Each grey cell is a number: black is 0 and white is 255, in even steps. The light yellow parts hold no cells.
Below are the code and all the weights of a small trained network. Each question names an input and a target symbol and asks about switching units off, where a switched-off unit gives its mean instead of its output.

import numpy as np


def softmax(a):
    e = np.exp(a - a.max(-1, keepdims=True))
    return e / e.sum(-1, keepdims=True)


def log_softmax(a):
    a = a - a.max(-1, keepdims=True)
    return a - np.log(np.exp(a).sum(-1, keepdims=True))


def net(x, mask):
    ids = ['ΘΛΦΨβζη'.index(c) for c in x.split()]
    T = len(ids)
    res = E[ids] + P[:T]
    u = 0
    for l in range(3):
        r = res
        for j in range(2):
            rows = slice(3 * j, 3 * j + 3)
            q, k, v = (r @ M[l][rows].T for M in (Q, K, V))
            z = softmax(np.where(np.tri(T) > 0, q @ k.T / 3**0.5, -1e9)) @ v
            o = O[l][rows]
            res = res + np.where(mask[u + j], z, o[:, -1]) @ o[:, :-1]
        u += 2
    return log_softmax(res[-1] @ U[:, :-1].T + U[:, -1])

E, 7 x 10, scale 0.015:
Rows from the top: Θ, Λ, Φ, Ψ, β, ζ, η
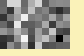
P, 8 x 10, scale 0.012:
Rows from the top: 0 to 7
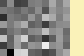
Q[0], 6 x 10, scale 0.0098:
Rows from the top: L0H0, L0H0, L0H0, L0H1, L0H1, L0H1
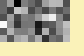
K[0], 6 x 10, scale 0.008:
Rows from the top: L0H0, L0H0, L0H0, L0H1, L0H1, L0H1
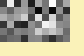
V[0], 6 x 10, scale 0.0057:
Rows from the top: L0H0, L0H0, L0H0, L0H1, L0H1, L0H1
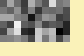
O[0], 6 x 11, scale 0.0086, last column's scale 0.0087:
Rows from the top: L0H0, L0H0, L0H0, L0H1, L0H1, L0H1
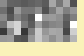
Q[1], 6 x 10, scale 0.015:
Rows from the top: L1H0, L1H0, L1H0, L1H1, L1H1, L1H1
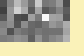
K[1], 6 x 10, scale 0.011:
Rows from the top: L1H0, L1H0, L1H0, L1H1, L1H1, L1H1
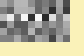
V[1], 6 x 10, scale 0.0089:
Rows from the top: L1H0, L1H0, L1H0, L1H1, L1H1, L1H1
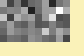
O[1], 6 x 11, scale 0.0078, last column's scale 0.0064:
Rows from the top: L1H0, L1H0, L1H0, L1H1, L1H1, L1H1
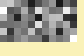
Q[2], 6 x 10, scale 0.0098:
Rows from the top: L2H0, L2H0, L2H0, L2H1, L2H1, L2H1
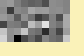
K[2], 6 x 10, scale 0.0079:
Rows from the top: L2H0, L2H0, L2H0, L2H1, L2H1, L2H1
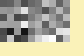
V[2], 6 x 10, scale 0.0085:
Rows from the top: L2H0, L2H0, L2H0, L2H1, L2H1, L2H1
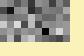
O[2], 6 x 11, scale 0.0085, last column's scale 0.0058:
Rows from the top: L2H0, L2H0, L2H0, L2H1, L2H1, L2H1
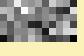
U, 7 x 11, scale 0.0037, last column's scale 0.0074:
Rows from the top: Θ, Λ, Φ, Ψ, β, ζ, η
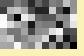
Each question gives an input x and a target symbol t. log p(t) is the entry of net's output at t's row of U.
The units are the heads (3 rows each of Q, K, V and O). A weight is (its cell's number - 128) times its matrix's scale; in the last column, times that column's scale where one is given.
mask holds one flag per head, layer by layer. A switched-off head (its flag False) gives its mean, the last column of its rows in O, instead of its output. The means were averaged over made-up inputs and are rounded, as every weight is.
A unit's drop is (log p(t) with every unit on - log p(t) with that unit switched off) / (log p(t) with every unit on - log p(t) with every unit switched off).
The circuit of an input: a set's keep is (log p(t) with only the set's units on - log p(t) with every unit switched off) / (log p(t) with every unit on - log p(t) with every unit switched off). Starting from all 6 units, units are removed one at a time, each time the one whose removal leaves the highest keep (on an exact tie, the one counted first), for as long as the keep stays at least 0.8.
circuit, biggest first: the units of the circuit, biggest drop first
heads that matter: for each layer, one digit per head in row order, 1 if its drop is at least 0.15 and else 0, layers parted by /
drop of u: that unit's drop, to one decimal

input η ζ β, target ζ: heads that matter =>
00 / 00 / 01
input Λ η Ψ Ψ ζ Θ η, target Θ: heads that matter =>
00 / 00 / 11
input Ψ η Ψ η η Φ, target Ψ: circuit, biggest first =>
[L1H0; L2H1]
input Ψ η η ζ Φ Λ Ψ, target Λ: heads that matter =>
00 / 10 / 00
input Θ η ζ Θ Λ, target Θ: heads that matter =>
00 / 00 / 10
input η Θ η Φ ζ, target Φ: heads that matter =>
00 / 10 / 00
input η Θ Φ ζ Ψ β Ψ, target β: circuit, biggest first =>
[L1H0; L2H0]
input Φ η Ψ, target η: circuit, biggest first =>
[L2H1; L1H0]
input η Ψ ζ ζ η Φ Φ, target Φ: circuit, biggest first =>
[L0H1; L1H0]
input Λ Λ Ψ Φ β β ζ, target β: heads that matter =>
00 / 10 / 00
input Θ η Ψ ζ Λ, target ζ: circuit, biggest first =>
[L2H1; L1H1]
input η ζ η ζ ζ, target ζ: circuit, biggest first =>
[L2H1; L0H0]
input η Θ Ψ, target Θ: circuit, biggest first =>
[L2H0]
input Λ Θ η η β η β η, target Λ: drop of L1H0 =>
0.9
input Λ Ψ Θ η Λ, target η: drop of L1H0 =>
0.3
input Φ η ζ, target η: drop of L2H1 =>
0.3
